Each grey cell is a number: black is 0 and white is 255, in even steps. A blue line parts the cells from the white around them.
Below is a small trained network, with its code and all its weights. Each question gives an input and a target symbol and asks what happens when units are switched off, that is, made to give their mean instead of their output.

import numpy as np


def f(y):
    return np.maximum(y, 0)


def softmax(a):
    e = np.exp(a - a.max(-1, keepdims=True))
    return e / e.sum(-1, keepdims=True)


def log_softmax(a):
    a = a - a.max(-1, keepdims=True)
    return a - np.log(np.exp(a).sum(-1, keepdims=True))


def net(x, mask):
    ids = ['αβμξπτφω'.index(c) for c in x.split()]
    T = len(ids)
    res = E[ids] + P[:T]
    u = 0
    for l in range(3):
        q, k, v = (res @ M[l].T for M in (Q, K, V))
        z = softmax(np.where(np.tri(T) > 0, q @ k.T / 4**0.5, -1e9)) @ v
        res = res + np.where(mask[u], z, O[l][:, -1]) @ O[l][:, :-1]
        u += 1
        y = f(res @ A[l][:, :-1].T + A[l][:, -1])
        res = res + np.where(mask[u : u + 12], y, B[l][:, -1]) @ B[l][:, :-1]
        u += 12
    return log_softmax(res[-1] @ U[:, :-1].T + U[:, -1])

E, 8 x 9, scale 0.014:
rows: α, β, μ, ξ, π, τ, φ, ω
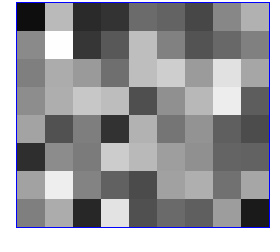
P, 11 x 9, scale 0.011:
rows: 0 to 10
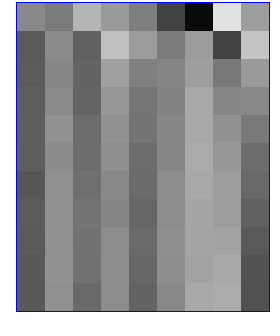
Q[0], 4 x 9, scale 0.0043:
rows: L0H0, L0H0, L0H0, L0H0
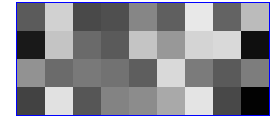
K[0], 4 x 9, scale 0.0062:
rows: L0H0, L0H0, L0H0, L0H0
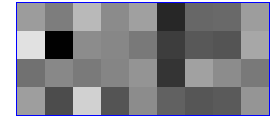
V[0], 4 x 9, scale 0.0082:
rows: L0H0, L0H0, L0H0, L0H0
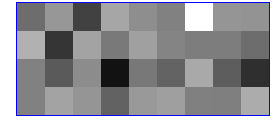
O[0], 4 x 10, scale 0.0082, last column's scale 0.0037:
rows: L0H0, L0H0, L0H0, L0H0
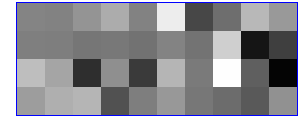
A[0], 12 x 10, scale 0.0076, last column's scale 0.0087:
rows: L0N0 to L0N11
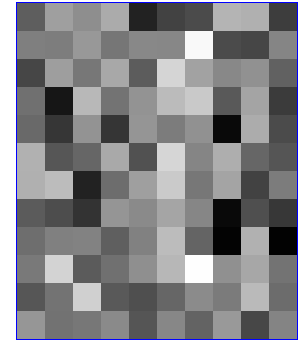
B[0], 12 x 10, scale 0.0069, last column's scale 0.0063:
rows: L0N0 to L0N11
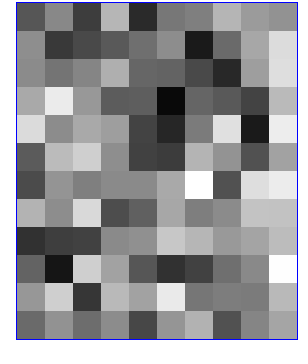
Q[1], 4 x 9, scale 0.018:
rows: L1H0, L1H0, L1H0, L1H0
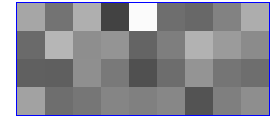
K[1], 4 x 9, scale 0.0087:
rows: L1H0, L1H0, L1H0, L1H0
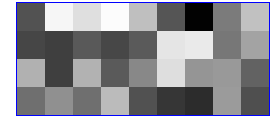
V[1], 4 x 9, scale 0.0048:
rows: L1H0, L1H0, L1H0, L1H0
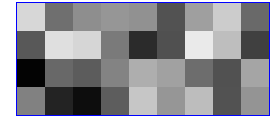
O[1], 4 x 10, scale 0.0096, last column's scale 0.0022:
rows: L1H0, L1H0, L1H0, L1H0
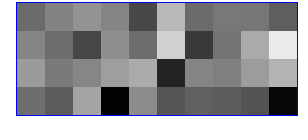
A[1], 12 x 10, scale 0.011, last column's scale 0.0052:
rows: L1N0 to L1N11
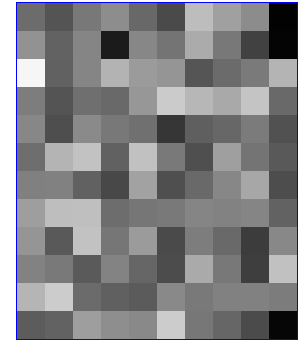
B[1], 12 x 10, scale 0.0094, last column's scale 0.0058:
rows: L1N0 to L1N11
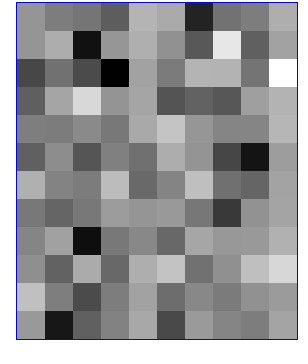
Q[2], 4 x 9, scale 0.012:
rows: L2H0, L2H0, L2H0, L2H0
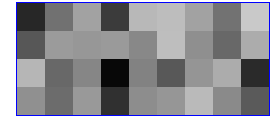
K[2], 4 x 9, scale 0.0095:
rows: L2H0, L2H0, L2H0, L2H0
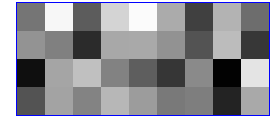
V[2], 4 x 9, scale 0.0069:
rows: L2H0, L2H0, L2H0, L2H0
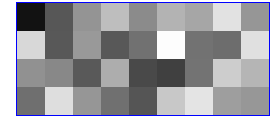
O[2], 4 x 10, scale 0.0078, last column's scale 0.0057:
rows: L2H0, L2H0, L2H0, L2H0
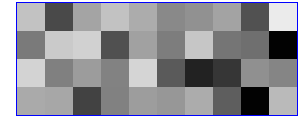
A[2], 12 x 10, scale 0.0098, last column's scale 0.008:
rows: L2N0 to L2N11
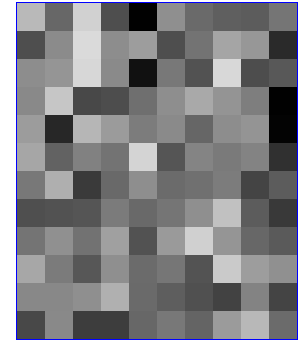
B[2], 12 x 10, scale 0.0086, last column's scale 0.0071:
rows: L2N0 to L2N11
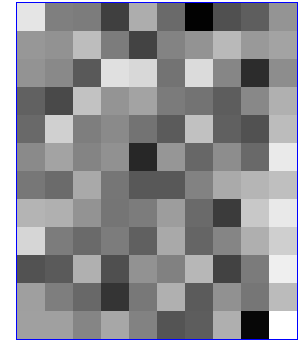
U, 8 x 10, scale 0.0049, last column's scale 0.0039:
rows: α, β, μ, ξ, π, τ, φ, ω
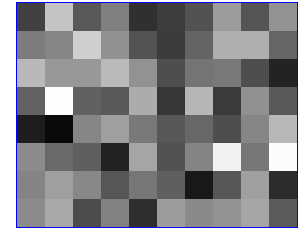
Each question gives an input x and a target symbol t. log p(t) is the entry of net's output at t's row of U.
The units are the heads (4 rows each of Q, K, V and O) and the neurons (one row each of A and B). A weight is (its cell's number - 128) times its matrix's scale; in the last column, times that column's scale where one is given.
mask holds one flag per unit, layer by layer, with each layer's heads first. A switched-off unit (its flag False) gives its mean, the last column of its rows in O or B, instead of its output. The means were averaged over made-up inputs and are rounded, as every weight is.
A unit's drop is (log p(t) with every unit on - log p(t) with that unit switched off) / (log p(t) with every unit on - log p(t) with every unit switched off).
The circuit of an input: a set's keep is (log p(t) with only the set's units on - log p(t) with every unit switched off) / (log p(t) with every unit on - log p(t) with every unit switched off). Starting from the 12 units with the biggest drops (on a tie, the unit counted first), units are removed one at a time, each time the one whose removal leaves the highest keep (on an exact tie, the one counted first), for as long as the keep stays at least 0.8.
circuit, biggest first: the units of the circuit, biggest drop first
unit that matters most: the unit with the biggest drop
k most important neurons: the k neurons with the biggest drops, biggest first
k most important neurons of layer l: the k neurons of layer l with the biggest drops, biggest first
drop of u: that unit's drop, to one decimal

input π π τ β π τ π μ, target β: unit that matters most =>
L0N6
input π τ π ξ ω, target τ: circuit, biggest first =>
L0H0, L1H0, L1N9, L0N4
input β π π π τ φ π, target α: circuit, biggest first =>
L0H0, L2H0, L2N11
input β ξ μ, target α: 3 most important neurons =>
L2N11, L1N5, L0N9
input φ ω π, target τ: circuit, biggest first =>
L1N2, L0N4, L0N6
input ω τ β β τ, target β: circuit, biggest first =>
L0H0, L2H0, L2N1, L1H0
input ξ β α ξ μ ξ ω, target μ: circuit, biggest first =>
L2H0, L1H0
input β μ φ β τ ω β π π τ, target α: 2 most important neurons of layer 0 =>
L0N4, L0N9
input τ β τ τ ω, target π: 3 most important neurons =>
L0N4, L2N9, L1N5
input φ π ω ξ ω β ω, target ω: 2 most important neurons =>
L0N4, L1N2
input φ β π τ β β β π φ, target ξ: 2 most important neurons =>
L0N4, L1N8
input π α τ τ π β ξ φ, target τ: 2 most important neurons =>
L1N1, L0N4
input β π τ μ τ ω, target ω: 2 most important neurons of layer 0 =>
L0N4, L0N6
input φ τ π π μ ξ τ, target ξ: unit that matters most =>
L0H0
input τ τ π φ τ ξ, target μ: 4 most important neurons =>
L2N2, L0N4, L1N2, L2N0
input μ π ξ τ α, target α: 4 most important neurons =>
L0N4, L1N2, L2N11, L0N9
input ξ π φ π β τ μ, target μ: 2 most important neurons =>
L0N0, L1N2
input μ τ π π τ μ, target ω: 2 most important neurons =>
L1N5, L2N8
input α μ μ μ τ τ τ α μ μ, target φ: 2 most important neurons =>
L0N4, L0N0
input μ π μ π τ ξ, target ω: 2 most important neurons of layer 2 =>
L2N8, L2N7
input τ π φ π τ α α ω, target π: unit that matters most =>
L1H0
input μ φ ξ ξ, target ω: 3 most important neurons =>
L1N5, L0N4, L2N8
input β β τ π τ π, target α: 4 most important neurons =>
L0N4, L2N11, L1N5, L0N9
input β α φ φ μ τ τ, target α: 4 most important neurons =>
L2N11, L1N5, L0N9, L1N10
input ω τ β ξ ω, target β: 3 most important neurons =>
L0N4, L1N0, L2N1
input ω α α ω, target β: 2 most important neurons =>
L0N4, L1N0
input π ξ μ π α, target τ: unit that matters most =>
L0H0
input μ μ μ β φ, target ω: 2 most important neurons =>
L1N5, L2N8
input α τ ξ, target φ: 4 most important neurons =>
L0N4, L0N0, L2N10, L0N10
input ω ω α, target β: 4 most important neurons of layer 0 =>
L0N4, L0N0, L0N7, L0N3
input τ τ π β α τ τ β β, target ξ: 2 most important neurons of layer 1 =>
L1N2, L1N6
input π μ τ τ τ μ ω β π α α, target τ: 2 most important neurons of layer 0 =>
L0N1, L0N4
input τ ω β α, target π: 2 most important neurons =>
L2N9, L0N8
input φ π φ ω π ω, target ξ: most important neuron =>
L1N9
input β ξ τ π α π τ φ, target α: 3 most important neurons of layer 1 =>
L1N5, L1N8, L1N10
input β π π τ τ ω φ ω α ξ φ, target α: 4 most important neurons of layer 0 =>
L0N4, L0N9, L0N8, L0N2
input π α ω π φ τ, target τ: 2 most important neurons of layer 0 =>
L0N4, L0N1
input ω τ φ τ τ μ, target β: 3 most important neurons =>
L0N4, L2N1, L1N0
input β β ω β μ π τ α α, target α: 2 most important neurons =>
L2N11, L0N9
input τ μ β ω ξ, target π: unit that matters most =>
L2H0
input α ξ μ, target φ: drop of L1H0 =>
0.2
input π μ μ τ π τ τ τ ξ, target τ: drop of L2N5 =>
0.1
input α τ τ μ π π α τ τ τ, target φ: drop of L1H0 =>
1.0
